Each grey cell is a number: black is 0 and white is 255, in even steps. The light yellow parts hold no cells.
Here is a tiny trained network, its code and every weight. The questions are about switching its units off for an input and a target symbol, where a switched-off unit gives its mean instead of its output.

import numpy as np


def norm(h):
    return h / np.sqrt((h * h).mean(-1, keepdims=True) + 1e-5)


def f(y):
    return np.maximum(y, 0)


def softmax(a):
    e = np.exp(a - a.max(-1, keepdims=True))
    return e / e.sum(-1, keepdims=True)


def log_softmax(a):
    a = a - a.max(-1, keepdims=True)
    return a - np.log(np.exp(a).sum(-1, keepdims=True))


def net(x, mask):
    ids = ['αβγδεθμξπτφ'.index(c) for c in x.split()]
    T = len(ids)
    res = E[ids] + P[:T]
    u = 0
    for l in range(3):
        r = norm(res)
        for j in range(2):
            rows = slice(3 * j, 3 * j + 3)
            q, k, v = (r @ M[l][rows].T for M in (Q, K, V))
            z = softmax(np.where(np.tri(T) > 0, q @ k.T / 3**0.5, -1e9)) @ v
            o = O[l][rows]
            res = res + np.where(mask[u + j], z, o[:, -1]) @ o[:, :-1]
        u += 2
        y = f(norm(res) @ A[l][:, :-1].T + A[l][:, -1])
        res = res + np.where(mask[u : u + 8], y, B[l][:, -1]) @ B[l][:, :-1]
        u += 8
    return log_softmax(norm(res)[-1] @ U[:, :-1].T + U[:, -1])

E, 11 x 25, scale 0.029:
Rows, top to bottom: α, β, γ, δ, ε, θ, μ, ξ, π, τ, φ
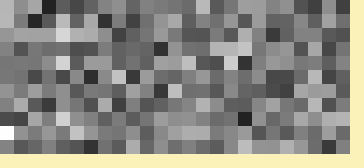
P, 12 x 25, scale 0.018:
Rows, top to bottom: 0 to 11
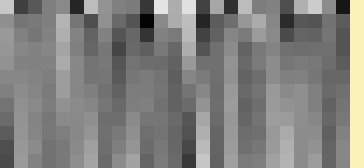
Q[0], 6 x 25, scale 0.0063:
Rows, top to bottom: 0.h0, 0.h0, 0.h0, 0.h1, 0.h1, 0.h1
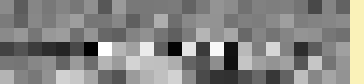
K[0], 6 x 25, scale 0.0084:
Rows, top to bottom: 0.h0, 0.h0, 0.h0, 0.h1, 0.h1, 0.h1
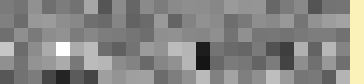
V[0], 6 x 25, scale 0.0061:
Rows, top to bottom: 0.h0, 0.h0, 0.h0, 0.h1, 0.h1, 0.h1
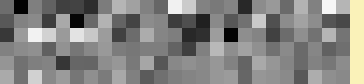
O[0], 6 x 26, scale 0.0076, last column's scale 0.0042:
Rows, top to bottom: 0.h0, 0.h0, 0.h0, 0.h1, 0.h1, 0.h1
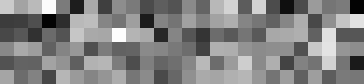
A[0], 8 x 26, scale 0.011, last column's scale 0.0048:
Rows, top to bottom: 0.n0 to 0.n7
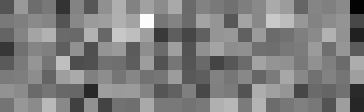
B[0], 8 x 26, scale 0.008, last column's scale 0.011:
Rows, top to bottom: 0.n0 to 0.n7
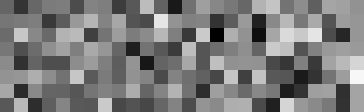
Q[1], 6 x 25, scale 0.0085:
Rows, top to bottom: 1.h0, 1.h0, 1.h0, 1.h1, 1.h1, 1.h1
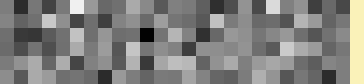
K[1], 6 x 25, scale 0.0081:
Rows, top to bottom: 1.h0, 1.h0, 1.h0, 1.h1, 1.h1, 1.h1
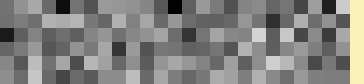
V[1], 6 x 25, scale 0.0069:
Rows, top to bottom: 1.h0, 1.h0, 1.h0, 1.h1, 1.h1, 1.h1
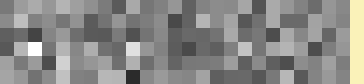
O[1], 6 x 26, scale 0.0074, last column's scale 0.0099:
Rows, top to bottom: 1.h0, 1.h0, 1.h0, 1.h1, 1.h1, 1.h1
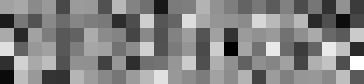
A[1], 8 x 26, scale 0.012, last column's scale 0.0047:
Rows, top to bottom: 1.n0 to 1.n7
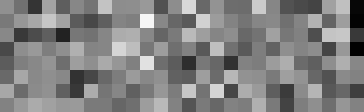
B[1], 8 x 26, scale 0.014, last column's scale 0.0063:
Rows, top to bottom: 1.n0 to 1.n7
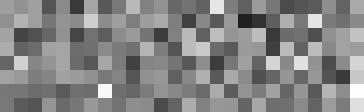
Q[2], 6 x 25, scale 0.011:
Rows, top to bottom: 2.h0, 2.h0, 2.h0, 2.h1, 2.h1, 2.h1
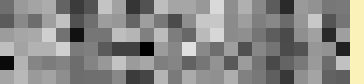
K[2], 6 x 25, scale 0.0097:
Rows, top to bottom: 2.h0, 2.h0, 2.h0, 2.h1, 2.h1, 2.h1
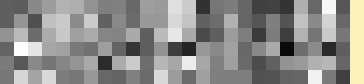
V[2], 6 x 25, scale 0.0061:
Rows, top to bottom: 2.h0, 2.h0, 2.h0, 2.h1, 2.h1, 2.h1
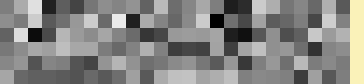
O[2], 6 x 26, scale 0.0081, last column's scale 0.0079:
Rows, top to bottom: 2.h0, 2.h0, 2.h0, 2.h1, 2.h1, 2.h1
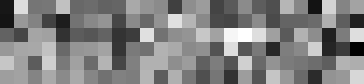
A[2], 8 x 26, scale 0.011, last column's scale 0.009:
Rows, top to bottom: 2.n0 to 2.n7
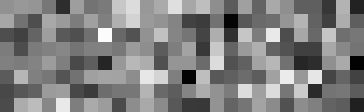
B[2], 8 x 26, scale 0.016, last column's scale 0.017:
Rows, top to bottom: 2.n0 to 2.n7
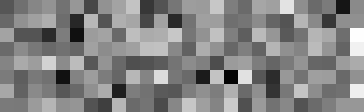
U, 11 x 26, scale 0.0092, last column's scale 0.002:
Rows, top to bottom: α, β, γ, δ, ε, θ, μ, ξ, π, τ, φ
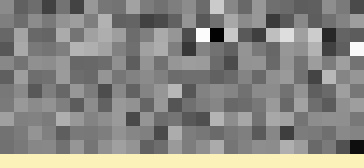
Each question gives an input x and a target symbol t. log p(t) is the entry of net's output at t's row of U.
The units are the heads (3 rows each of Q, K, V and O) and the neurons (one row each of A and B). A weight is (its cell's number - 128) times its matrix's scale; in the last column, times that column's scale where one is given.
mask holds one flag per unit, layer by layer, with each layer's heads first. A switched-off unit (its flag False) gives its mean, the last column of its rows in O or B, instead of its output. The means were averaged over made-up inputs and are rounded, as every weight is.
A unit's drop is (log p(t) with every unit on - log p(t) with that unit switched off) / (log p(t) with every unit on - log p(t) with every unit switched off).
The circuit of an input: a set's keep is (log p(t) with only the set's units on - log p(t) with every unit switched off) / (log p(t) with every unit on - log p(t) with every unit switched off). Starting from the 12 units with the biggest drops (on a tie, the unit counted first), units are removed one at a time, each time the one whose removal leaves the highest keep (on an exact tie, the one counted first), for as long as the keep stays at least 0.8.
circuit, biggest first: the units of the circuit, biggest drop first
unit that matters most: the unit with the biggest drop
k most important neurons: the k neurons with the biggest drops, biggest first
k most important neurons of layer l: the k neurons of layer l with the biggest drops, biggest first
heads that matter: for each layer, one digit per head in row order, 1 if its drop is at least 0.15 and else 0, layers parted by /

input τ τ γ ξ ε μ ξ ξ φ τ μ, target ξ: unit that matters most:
2.h0
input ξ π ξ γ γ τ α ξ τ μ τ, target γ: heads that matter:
10 / 01 / 01
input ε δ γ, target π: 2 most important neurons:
(0.n5, 2.n3)
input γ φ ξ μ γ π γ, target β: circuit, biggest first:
(2.n3, 2.h1)
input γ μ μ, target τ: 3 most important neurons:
(2.n2, 2.n6, 1.n4)
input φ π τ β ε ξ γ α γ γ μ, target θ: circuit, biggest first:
(2.h0, 2.n2)
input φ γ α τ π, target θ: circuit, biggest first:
(2.h0, 2.n2)
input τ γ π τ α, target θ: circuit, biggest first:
(2.h0, 2.n2)
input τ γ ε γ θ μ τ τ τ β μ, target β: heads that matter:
10 / 00 / 01
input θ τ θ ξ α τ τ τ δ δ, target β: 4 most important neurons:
(0.n7, 1.n5, 2.n3, 1.n1)
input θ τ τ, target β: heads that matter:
10 / 10 / 00
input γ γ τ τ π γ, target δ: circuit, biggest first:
(2.n5, 0.h0, 1.n4)
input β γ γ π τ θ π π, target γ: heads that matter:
10 / 00 / 01
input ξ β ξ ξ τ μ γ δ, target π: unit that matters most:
1.n7
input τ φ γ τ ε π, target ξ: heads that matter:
10 / 00 / 00
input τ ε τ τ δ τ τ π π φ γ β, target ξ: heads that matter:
10 / 00 / 10
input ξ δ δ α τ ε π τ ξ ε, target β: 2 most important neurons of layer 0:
(0.n7, 0.n6)
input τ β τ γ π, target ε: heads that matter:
10 / 00 / 00
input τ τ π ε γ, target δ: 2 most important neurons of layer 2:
(2.n3, 2.n2)
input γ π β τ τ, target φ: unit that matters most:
2.n0
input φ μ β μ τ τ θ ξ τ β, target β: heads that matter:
00 / 11 / 00
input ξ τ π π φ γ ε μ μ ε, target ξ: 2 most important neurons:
(1.n7, 2.n1)
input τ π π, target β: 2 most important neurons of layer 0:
(0.n2, 0.n7)
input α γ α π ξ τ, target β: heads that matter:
00 / 00 / 10
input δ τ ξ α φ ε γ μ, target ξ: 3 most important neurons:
(1.n7, 2.n1, 1.n6)
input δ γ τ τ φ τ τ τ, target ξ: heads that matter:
10 / 00 / 10
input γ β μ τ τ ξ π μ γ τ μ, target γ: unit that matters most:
0.n2
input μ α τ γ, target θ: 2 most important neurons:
(2.n3, 0.n5)
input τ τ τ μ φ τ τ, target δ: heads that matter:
10 / 00 / 00
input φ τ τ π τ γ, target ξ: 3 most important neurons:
(2.n1, 2.n3, 2.n2)
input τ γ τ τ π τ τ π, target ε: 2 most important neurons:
(1.n3, 2.n2)
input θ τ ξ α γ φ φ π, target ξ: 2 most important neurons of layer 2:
(2.n1, 2.n3)
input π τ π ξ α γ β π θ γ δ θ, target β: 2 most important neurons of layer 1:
(1.n6, 1.n4)
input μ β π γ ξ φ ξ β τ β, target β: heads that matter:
10 / 00 / 00
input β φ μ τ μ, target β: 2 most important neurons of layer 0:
(0.n2, 0.n4)
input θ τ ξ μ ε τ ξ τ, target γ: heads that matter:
10 / 10 / 00
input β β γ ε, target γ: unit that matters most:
0.h0
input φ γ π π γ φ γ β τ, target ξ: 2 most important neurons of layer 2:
(2.n1, 2.n2)
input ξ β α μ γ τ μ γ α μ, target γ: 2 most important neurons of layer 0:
(0.n2, 0.n5)
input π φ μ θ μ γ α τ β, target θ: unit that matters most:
2.h0
